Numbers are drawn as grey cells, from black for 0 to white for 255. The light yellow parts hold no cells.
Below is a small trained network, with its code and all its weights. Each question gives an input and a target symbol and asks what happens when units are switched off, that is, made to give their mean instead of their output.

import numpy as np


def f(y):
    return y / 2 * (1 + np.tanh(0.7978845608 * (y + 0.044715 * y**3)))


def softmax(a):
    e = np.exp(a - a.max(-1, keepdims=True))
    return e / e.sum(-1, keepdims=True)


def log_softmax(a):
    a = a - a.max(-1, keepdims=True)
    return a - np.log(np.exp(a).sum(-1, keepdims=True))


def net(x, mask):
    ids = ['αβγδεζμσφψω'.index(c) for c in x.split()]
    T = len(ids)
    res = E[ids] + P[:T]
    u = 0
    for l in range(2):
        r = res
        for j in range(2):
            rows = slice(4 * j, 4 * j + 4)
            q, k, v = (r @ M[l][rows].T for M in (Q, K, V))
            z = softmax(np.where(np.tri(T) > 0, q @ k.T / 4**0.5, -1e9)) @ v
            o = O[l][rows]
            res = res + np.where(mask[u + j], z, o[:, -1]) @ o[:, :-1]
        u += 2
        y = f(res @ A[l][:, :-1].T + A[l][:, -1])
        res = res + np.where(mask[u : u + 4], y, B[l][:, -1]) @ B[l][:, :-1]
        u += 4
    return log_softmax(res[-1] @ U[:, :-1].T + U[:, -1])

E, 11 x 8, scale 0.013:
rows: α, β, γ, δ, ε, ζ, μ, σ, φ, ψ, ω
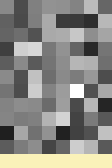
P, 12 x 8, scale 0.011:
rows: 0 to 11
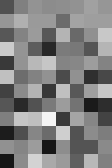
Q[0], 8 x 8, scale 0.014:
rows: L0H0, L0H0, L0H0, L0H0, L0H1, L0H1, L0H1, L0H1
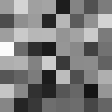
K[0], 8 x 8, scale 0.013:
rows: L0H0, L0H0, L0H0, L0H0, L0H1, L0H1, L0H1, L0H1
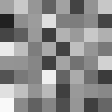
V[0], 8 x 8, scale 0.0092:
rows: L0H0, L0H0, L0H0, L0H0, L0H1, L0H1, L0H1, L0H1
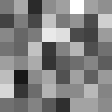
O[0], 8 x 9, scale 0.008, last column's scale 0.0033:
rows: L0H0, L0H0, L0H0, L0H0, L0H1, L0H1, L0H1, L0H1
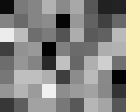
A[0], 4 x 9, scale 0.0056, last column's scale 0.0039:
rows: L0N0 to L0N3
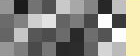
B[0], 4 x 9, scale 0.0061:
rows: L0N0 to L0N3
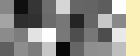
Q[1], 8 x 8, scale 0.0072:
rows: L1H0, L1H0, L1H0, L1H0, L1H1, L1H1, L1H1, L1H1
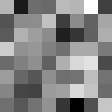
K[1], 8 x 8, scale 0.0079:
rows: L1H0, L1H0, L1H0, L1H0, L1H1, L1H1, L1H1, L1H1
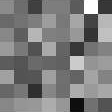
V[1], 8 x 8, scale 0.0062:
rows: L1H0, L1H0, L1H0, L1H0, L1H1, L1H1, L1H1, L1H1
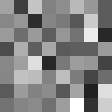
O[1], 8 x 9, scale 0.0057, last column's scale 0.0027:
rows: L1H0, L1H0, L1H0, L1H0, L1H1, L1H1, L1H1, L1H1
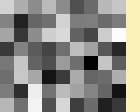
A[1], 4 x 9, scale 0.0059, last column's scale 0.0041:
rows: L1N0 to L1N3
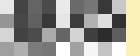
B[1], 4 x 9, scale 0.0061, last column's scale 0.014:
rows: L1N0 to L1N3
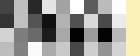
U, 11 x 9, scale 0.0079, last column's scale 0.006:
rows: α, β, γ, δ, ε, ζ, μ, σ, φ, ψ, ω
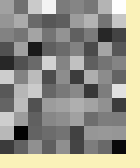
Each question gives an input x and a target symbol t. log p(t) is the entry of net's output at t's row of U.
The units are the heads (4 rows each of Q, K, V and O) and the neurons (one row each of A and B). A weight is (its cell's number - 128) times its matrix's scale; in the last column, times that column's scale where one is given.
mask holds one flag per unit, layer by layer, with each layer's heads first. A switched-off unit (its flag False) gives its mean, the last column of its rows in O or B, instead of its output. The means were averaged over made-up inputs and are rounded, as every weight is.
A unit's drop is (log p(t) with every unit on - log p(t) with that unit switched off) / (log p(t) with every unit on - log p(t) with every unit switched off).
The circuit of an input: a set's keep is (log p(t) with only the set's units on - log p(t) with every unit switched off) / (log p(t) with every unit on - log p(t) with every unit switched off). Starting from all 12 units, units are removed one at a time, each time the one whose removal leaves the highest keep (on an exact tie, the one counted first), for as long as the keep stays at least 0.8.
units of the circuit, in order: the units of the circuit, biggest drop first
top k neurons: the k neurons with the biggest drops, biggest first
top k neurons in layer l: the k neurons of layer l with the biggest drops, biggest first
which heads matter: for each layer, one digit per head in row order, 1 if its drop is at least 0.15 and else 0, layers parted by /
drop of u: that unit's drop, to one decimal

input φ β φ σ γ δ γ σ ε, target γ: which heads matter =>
10 / 00
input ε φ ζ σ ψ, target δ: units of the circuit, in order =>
[L1N3, L0N1]
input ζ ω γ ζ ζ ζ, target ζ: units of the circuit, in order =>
[L0H1, L0H0, L1N3]
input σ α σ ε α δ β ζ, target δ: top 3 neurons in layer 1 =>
[L1N0, L1N3, L1N1]
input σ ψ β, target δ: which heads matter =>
00 / 11
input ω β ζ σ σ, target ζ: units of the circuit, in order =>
[L0H0, L1N3, L0H1]
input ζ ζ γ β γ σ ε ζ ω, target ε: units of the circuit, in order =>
[L0H0, L1N1]
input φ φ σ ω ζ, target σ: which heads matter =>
11 / 00
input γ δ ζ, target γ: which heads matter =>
11 / 00
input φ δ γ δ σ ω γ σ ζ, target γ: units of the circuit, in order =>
[L1N2, L0H0]
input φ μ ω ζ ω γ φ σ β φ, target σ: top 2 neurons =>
[L1N0, L1N1]
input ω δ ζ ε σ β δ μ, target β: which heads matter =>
11 / 10
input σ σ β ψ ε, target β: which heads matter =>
10 / 10
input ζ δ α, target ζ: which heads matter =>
11 / 00
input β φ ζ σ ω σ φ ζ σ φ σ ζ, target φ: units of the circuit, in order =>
[L0H0, L0H1]
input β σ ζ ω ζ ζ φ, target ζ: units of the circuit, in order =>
[L0H0, L1N3]
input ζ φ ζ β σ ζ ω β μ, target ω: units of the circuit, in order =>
[L0H0, L0H1]
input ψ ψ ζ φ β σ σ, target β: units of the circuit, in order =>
[L0H0, L1H0, L0H1, L0N3]
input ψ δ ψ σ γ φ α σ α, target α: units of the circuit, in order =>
[L1N1]
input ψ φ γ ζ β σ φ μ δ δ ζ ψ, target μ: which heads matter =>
01 / 01
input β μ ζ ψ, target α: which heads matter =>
00 / 00
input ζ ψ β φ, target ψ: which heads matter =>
11 / 01
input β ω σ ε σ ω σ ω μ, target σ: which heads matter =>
11 / 00
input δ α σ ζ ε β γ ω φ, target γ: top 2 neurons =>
[L1N2, L1N0]
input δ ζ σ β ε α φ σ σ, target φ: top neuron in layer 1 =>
[L1N0]
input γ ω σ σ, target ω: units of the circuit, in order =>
[L0H0]
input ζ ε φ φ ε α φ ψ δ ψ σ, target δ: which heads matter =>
01 / 00
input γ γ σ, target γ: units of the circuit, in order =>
[L0H0, L0H1, L1N2]
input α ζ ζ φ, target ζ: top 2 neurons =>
[L1N0, L1N3]
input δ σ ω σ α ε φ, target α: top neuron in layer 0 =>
[L0N0]
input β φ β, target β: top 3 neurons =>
[L1N0, L0N0, L0N3]
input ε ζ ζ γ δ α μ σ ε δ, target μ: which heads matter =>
00 / 01
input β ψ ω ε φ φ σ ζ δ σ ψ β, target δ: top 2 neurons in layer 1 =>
[L1N3, L1N2]
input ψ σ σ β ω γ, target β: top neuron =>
[L1N0]
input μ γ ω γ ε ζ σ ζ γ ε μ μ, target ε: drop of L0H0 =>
0.3
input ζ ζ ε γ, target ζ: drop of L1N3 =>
0.3
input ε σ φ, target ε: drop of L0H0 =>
0.6
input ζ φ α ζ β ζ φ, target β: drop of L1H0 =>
0.7
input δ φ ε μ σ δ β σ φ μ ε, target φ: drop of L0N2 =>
0.0
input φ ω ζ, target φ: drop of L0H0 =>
0.4
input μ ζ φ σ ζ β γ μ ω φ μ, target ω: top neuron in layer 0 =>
[L0N1]
